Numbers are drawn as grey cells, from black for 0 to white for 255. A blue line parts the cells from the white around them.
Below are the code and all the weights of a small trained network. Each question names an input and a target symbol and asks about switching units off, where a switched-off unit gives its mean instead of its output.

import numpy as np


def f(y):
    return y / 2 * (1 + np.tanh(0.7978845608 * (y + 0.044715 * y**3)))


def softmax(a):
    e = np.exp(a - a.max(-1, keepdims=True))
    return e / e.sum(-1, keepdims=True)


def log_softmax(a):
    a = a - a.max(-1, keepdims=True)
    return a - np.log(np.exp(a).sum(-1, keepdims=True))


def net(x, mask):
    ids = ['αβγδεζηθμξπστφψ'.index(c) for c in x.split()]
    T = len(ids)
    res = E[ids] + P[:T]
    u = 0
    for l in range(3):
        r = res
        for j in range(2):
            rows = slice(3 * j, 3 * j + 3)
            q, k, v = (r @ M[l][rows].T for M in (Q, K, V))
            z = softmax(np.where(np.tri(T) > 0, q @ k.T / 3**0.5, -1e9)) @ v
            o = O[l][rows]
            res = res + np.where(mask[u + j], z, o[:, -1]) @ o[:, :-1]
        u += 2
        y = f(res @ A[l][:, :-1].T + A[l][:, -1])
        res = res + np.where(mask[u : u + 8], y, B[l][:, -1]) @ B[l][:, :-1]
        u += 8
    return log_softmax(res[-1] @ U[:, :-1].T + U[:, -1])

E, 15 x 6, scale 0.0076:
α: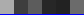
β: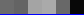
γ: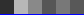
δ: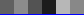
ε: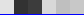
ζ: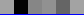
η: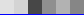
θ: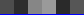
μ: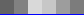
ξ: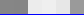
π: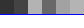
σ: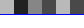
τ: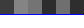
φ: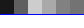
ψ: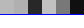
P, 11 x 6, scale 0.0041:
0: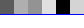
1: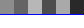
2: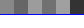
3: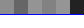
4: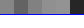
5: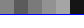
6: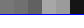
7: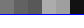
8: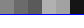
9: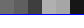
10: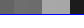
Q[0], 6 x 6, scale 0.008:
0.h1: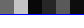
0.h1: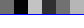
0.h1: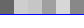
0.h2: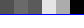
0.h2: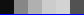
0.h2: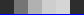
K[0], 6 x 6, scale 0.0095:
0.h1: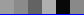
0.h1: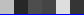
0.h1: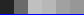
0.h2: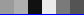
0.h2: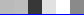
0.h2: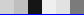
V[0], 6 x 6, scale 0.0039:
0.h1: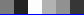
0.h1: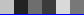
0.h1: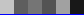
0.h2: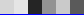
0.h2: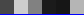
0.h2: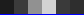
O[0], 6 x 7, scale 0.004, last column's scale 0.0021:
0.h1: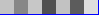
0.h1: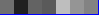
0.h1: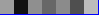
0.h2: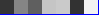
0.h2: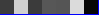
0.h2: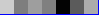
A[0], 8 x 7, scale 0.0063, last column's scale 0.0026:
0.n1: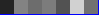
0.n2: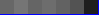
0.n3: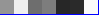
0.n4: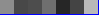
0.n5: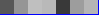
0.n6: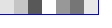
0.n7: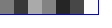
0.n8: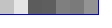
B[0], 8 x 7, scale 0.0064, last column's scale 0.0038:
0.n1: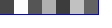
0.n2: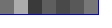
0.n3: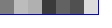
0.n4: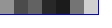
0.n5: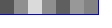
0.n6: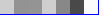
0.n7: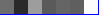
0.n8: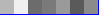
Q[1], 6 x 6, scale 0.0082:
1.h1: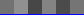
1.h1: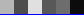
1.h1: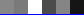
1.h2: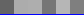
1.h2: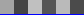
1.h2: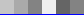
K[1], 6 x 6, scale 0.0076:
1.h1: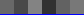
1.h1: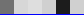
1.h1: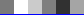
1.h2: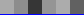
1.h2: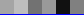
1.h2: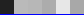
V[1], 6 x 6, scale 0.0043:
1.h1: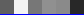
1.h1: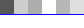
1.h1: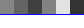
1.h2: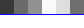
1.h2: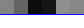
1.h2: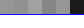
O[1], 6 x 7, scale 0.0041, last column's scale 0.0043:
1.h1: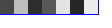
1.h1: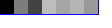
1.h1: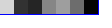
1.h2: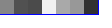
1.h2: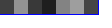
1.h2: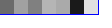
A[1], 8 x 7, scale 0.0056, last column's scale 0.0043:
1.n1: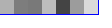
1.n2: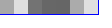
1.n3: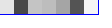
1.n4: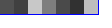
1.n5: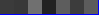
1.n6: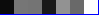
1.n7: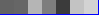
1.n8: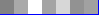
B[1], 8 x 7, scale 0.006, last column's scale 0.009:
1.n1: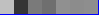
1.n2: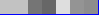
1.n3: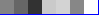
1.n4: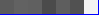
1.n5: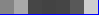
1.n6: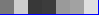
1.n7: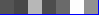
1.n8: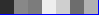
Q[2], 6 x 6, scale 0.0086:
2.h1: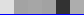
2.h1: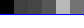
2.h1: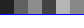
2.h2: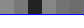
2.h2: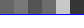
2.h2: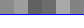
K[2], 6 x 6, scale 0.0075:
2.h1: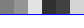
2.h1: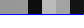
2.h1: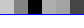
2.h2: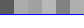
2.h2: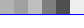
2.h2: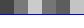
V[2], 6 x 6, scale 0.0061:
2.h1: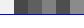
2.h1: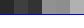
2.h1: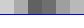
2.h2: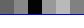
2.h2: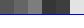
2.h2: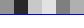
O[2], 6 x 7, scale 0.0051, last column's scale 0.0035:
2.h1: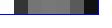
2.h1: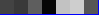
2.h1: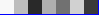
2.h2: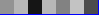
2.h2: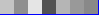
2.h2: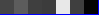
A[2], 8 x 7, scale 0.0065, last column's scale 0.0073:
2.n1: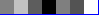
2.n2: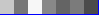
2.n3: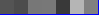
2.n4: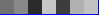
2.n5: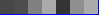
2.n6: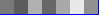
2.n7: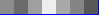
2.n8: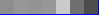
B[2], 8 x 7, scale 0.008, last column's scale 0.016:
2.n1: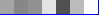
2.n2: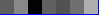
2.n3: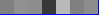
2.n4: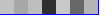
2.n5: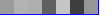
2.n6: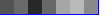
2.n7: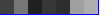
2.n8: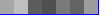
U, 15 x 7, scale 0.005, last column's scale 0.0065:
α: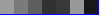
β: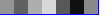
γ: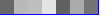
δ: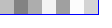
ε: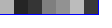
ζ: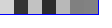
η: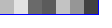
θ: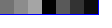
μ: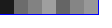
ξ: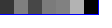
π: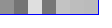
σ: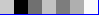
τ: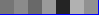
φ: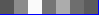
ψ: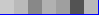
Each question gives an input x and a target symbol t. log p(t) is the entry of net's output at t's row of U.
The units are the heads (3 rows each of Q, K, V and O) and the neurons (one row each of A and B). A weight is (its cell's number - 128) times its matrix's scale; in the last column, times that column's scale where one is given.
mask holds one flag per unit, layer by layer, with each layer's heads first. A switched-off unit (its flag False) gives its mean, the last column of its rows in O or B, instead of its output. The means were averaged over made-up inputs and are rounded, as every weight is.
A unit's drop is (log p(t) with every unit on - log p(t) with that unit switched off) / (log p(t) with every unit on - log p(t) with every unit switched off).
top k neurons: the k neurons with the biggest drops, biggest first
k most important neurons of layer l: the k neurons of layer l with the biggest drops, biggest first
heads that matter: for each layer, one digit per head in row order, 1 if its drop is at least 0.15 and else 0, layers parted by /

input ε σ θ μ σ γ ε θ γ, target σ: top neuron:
2.n1
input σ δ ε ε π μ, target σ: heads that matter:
00 / 10 / 10
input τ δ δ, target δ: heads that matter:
00 / 00 / 00
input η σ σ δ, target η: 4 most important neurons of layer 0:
0.n6; 0.n8; 0.n4; 0.n7
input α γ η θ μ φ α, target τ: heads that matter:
01 / 01 / 00
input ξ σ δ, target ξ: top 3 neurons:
0.n6; 0.n5; 0.n4
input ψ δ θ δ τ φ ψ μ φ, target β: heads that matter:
01 / 00 / 10
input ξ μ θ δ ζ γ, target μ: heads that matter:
00 / 10 / 11
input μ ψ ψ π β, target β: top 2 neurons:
2.n7; 0.n3
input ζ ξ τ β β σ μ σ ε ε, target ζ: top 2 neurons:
1.n7; 2.n1
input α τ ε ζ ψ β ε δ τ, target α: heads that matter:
01 / 11 / 11
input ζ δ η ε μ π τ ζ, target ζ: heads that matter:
01 / 10 / 00
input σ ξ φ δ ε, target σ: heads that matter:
01 / 10 / 00
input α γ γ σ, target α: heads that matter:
01 / 11 / 01
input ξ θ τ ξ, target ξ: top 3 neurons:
2.n7; 1.n3; 1.n8
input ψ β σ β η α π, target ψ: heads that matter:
00 / 10 / 11
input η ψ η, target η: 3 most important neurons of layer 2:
2.n4; 2.n1; 2.n7
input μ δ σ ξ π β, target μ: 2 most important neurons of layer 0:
0.n4; 0.n5
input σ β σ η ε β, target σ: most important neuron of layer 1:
1.n3
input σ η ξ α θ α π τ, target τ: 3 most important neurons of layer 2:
2.n1; 2.n4; 2.n5
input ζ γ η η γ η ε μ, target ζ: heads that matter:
01 / 10 / 11
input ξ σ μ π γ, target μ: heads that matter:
00 / 11 / 11
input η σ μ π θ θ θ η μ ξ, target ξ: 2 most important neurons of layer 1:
1.n8; 1.n3
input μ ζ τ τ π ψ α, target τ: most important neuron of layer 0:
0.n4
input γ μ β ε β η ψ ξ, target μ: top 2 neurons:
2.n7; 1.n8
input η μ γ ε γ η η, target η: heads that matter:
01 / 10 / 01
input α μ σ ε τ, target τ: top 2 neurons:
2.n1; 2.n2
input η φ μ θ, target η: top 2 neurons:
2.n4; 0.n6
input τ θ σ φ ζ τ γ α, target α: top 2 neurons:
1.n3; 0.n4
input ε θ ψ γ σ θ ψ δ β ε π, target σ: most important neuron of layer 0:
0.n3
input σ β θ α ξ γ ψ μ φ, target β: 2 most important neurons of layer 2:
2.n4; 2.n7
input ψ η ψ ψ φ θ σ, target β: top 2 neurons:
1.n6; 0.n3
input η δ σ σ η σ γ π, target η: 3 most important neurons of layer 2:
2.n4; 2.n1; 2.n5
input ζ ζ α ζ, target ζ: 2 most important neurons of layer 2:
2.n3; 2.n7
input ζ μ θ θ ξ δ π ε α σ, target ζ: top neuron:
1.n7
